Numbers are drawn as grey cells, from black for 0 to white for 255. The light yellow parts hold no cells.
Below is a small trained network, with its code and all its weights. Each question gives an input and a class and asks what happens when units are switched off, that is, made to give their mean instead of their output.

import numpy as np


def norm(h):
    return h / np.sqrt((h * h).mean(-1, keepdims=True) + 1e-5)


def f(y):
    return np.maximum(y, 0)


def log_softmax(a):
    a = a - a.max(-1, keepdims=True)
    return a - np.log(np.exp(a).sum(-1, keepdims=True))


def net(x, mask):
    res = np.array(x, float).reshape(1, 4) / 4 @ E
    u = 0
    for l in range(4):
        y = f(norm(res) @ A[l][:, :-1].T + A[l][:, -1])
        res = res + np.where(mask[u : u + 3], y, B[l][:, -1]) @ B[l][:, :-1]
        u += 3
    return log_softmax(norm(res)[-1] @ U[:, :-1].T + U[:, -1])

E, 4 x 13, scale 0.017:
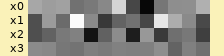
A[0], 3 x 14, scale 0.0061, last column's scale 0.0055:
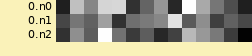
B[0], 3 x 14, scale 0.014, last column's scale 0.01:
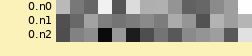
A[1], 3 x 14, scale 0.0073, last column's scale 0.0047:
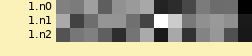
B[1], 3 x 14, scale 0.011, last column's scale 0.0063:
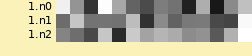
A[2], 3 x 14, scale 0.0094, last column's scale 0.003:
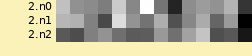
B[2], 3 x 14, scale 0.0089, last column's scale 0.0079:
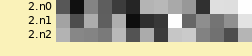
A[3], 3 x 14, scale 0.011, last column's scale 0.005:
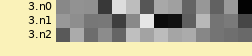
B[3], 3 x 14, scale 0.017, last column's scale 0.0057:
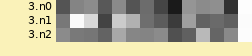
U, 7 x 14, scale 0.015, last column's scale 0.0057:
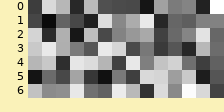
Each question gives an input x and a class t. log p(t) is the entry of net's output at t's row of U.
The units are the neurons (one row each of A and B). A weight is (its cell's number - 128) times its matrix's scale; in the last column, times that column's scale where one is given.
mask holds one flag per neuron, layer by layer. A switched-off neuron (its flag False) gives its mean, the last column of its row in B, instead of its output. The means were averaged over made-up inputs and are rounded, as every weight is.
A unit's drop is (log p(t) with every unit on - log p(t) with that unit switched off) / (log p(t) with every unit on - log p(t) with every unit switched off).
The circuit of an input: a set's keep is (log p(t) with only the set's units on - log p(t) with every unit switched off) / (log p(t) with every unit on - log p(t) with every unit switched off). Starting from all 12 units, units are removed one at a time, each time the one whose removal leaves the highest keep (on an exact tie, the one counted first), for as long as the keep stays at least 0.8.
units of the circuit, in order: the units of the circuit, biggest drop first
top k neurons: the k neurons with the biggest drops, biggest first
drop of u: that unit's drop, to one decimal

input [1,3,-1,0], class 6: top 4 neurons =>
[0.n0; 1.n2; 3.n1; 1.n0]
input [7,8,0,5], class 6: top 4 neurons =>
[0.n0; 2.n0; 1.n1; 3.n0]
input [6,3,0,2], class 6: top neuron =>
[2.n0]
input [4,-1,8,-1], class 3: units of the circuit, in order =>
[1.n2; 3.n1]
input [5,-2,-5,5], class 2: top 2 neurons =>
[2.n1; 0.n0]
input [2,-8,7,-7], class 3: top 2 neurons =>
[3.n1; 2.n0]
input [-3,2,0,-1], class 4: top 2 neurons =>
[0.n0; 3.n0]
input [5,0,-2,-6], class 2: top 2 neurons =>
[0.n0; 2.n1]
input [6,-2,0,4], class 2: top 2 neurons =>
[2.n0; 0.n0]
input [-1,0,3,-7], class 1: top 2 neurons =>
[1.n2; 3.n0]
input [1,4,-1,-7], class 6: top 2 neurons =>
[0.n0; 1.n2]
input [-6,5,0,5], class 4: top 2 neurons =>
[0.n0; 2.n0]
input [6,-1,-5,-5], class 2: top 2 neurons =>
[2.n1; 0.n0]
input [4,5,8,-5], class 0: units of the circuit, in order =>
[3.n1]
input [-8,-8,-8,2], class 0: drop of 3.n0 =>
0.5
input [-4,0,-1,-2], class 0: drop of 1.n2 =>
0.1
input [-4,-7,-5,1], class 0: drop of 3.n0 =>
0.5
